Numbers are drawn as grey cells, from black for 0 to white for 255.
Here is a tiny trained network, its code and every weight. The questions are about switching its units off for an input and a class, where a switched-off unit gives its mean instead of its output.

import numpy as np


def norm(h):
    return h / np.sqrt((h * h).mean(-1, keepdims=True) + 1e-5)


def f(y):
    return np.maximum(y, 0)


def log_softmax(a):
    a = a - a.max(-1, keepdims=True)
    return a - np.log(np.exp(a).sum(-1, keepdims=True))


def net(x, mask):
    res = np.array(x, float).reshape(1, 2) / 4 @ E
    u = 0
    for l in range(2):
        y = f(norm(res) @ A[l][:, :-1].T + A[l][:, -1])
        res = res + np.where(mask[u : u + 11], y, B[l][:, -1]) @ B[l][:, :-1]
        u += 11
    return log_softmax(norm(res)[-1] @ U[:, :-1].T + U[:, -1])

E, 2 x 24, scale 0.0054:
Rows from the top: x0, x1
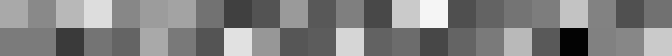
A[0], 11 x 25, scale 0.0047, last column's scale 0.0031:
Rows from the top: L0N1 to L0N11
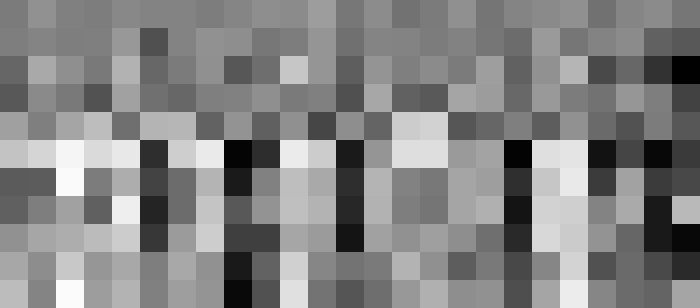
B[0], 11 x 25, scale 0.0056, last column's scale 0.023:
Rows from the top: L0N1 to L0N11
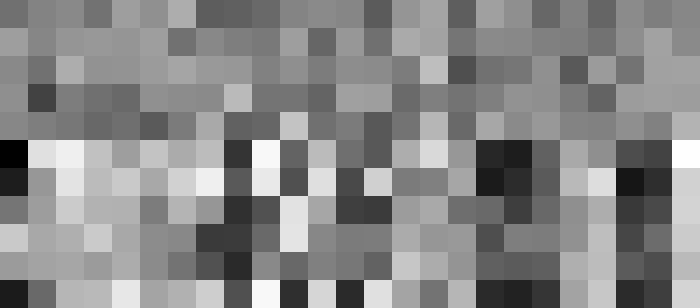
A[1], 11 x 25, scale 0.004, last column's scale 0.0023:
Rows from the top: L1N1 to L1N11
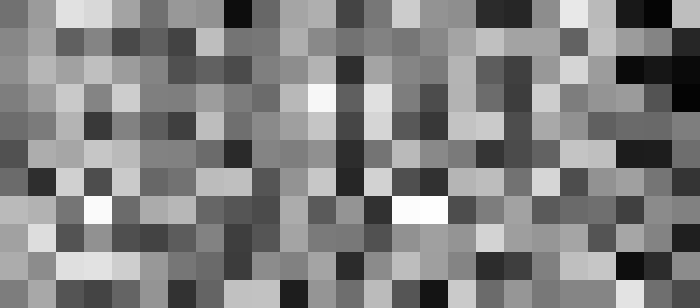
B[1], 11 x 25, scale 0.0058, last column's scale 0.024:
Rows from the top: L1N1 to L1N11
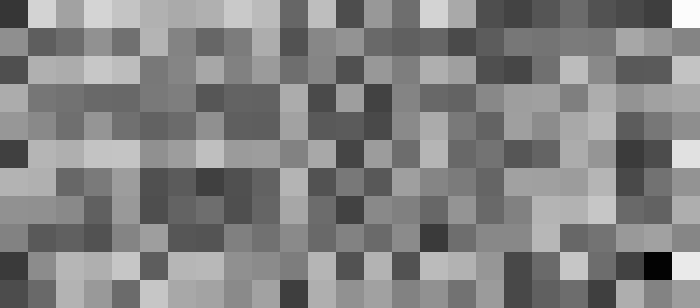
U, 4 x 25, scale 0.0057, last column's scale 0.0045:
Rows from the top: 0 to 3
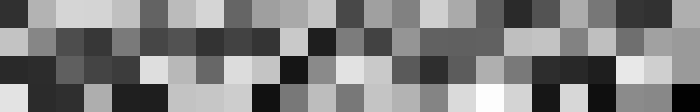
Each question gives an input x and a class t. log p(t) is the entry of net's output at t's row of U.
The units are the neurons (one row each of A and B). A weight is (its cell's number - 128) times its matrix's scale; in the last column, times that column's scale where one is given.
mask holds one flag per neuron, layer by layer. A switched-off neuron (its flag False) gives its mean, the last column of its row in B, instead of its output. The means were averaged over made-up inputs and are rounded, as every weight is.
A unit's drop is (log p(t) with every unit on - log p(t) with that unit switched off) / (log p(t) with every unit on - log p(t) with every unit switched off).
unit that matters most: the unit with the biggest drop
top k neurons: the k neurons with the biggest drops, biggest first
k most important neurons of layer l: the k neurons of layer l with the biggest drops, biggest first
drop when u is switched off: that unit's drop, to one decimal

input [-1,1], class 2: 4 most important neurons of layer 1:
[L1N10 L1N6 L1N1 L1N3]
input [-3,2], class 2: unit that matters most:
L0N8
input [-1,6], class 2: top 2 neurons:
[L0N8 L0N9]
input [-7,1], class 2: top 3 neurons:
[L0N8 L0N7 L0N6]
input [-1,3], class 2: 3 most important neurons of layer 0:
[L0N9 L0N8 L0N10]
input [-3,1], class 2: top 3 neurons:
[L0N8 L0N7 L0N11]
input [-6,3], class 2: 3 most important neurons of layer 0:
[L0N8 L0N6 L0N7]
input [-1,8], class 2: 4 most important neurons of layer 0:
[L0N8 L0N6 L0N9 L0N7]
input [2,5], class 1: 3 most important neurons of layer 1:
[L1N1 L1N10 L1N6]
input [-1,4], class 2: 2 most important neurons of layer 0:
[L0N9 L0N8]
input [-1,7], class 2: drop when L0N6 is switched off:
0.8
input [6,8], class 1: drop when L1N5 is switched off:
0.0
